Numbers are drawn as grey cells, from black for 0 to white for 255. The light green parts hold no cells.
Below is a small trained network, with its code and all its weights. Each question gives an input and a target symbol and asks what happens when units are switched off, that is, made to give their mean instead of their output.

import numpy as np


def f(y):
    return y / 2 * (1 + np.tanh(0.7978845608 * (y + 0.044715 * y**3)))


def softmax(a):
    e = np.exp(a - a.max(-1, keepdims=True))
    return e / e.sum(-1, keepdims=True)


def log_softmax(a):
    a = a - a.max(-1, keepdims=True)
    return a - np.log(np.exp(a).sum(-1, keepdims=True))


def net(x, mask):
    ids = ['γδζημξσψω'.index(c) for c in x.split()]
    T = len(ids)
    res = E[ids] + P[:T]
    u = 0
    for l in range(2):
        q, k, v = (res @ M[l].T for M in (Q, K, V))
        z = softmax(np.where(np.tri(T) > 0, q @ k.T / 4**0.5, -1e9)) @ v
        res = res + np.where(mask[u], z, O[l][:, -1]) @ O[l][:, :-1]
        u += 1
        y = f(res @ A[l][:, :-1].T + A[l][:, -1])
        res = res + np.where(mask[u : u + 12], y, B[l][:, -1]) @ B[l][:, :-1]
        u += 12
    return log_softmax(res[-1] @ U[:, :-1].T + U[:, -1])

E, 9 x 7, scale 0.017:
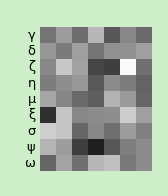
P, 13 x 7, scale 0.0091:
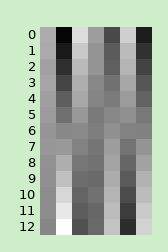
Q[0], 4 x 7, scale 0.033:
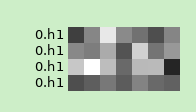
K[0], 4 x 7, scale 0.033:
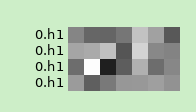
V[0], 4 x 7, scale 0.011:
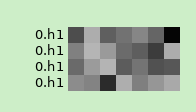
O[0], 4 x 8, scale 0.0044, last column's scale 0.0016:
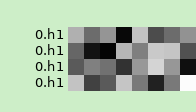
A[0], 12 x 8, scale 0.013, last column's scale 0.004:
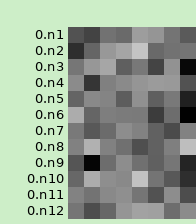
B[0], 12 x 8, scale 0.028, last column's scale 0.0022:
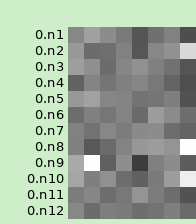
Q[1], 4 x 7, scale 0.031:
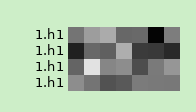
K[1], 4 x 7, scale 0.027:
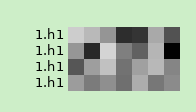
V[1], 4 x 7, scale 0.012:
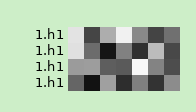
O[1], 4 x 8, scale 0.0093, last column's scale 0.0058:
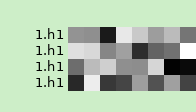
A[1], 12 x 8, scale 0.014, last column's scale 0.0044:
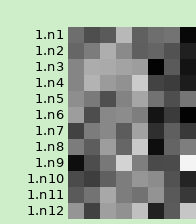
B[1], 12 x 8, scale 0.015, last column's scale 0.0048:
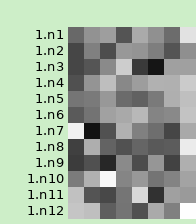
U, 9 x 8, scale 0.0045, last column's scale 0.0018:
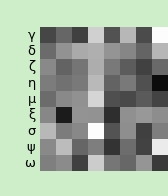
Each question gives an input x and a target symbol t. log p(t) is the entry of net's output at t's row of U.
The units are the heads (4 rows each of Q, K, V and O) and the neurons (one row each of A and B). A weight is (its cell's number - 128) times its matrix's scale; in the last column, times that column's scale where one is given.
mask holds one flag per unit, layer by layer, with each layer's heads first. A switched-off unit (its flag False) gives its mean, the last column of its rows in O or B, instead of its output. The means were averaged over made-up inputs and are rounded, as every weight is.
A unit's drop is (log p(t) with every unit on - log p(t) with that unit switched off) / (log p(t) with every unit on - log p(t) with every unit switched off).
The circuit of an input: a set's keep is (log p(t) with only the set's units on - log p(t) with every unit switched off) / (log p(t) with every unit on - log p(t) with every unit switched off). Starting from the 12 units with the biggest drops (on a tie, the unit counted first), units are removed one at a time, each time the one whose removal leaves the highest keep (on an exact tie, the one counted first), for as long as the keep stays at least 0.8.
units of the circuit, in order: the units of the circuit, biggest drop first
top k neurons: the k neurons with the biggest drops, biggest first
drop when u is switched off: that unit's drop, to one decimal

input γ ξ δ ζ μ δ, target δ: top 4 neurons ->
0.n3, 0.n2, 1.n4, 1.n10
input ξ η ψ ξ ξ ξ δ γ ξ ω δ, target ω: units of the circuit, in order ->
1.h1, 0.n2, 0.n10
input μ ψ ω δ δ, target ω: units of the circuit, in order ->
1.h1, 0.n2
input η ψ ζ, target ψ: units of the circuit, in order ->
1.h1
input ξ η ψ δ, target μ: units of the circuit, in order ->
1.h1, 1.n3, 0.n8
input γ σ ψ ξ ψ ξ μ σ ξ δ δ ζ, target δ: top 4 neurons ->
1.n10, 0.n2, 0.n10, 0.n8
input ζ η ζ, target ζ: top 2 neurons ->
1.n11, 0.n10
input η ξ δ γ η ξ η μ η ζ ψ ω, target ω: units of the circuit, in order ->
0.n2, 1.h1, 0.n10
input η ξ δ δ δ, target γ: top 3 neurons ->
1.n9, 0.n10, 0.n2
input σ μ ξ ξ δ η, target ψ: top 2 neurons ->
1.n8, 1.n12
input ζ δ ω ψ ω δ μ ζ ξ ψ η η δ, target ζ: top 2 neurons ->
1.n7, 1.n11
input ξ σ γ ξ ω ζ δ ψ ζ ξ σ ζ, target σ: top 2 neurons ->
0.n8, 0.n10
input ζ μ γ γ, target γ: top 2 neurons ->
1.n9, 0.n2
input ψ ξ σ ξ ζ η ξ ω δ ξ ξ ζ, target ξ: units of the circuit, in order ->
1.h1
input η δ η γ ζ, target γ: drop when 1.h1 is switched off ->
0.7
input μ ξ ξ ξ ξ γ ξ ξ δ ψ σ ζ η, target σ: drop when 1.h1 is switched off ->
1.1
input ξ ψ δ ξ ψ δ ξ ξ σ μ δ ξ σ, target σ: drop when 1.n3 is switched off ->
0.0
